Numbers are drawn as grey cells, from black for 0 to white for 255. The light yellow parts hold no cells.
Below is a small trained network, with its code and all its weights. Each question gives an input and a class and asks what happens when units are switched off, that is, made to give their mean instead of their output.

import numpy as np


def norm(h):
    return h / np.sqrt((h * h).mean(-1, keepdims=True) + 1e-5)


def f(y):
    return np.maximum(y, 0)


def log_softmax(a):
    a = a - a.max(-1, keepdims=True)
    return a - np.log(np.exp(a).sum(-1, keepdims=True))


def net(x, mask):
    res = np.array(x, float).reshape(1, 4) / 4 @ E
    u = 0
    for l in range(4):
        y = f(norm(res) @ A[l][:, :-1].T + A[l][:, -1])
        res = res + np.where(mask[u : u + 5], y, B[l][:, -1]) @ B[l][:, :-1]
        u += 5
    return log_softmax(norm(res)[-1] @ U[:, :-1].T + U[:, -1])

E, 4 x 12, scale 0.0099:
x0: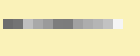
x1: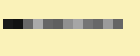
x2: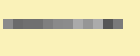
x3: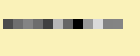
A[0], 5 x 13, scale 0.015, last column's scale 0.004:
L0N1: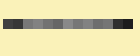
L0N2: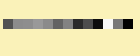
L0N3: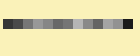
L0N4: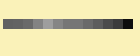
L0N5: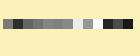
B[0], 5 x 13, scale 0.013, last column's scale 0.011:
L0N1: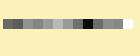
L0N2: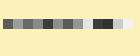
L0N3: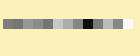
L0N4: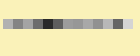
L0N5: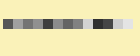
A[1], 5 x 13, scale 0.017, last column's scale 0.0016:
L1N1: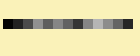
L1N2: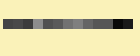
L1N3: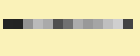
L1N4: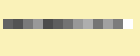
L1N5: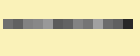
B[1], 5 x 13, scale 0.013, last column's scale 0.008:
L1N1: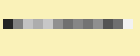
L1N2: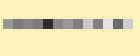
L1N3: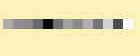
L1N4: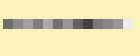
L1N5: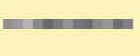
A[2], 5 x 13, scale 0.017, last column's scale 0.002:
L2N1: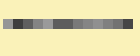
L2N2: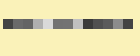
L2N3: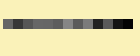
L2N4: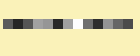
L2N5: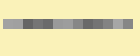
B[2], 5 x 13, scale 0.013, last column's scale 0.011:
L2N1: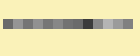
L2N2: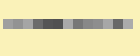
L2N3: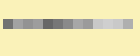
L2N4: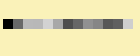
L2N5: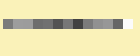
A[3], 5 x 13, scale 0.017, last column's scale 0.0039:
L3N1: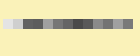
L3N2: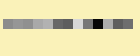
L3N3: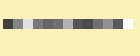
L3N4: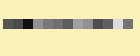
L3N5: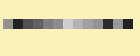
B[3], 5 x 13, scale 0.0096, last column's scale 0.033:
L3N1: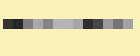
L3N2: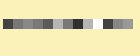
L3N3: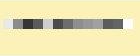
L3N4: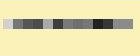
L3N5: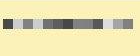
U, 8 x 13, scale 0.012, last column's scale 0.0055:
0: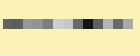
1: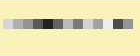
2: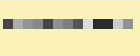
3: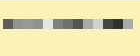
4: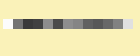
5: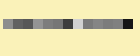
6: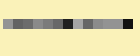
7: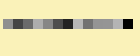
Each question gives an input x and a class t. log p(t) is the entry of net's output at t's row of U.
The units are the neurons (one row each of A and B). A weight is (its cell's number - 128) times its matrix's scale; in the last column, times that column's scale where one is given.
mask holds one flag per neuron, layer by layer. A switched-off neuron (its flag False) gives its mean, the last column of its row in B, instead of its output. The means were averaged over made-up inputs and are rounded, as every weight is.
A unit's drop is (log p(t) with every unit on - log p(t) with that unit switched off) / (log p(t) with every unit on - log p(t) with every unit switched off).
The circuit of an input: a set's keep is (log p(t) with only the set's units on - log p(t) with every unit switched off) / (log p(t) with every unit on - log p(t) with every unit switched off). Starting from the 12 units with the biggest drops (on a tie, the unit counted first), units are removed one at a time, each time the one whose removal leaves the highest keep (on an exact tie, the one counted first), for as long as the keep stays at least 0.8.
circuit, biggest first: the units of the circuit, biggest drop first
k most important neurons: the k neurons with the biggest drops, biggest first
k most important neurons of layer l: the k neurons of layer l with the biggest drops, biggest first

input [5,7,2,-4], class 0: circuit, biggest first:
L0N3
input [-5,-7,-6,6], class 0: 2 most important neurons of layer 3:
L3N1, L3N3
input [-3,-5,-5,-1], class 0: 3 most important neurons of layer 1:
L1N1, L1N3, L1N2
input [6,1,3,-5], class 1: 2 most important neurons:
L1N3, L0N1
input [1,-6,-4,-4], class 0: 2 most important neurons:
L3N1, L1N1
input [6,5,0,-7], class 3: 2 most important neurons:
L2N4, L0N3
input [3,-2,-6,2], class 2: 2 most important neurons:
L0N2, L3N3
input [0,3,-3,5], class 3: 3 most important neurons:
L1N1, L0N5, L3N3
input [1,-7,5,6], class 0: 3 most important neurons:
L3N1, L2N4, L3N3
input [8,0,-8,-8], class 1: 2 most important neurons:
L1N3, L0N5
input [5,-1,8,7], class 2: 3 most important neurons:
L0N5, L0N1, L2N5
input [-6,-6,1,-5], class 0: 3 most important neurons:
L3N1, L1N3, L3N3
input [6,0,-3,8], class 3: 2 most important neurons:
L1N1, L0N4
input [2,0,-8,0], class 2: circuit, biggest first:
L0N2
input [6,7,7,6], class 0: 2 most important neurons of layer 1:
L1N1, L1N3
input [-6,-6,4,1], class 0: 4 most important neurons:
L3N1, L1N3, L3N3, L2N4
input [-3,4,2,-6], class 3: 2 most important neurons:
L2N4, L3N3
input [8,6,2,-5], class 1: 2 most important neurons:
L1N3, L0N1
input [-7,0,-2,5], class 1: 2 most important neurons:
L1N2, L0N4
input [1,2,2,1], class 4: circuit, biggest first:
L3N3
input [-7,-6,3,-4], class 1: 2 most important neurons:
L0N3, L3N3
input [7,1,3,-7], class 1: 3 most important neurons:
L1N3, L0N1, L1N1
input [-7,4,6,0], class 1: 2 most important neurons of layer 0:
L0N4, L0N2
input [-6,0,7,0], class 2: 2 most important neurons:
L0N5, L1N3
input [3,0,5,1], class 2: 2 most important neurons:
L0N5, L3N3
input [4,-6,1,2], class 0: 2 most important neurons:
L3N1, L2N4
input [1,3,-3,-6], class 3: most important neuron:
L2N4
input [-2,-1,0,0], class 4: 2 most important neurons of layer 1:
L1N3, L1N4
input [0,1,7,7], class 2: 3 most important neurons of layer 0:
L0N5, L0N3, L0N1
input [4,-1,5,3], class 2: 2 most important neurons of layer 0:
L0N5, L0N3
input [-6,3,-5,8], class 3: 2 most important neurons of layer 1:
L1N1, L1N3
